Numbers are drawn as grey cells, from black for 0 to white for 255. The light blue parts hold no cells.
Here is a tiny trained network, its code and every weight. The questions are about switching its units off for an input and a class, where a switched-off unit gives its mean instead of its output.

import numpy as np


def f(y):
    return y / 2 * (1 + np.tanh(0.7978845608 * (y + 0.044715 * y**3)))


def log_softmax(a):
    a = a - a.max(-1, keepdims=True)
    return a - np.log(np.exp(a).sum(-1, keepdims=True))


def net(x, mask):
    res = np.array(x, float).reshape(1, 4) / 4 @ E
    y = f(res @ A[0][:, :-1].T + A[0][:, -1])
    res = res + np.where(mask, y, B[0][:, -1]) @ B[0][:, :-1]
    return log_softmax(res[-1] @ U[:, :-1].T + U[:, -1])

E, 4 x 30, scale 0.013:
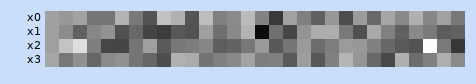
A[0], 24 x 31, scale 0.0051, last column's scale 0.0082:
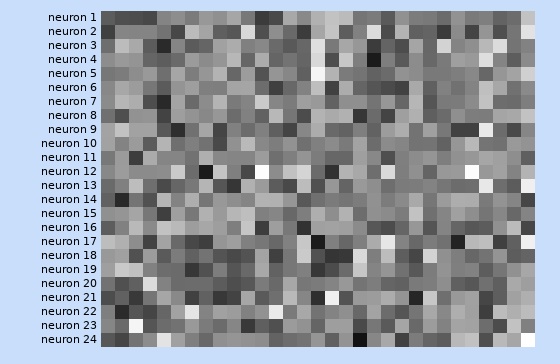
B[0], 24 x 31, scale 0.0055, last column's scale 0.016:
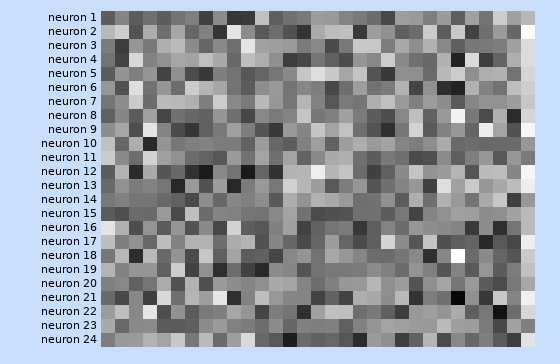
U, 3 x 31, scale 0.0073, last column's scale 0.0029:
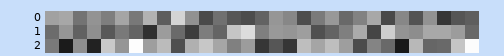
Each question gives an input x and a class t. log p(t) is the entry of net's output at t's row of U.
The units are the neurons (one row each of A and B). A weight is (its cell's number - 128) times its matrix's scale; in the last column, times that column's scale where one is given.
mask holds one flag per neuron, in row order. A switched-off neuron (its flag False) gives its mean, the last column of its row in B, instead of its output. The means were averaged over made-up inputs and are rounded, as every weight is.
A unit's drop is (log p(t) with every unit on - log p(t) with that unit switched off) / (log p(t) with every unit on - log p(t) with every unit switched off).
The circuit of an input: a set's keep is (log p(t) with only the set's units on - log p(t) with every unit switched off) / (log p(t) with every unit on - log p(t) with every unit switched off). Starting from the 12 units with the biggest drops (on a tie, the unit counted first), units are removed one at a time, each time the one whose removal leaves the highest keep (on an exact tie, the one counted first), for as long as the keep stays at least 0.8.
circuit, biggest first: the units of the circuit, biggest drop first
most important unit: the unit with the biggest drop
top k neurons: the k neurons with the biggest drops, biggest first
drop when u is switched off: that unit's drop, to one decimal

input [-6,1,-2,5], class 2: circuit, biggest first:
neuron 21
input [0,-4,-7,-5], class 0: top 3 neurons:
neuron 24; neuron 13; neuron 22
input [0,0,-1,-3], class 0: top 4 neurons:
neuron 13; neuron 12; neuron 21; neuron 4
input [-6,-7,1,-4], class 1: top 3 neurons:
neuron 5; neuron 8; neuron 17
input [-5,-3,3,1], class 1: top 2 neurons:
neuron 17; neuron 24
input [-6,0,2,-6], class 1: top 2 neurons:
neuron 24; neuron 17
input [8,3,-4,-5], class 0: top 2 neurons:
neuron 24; neuron 13
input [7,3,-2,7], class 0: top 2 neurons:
neuron 13; neuron 17
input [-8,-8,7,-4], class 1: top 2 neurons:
neuron 13; neuron 5
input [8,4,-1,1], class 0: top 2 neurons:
neuron 17; neuron 13
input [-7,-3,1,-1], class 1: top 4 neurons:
neuron 17; neuron 24; neuron 5; neuron 1
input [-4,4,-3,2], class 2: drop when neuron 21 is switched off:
0.5
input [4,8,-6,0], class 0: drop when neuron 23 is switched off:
0.0
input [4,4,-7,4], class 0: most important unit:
neuron 24
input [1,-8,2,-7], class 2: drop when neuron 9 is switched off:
0.2
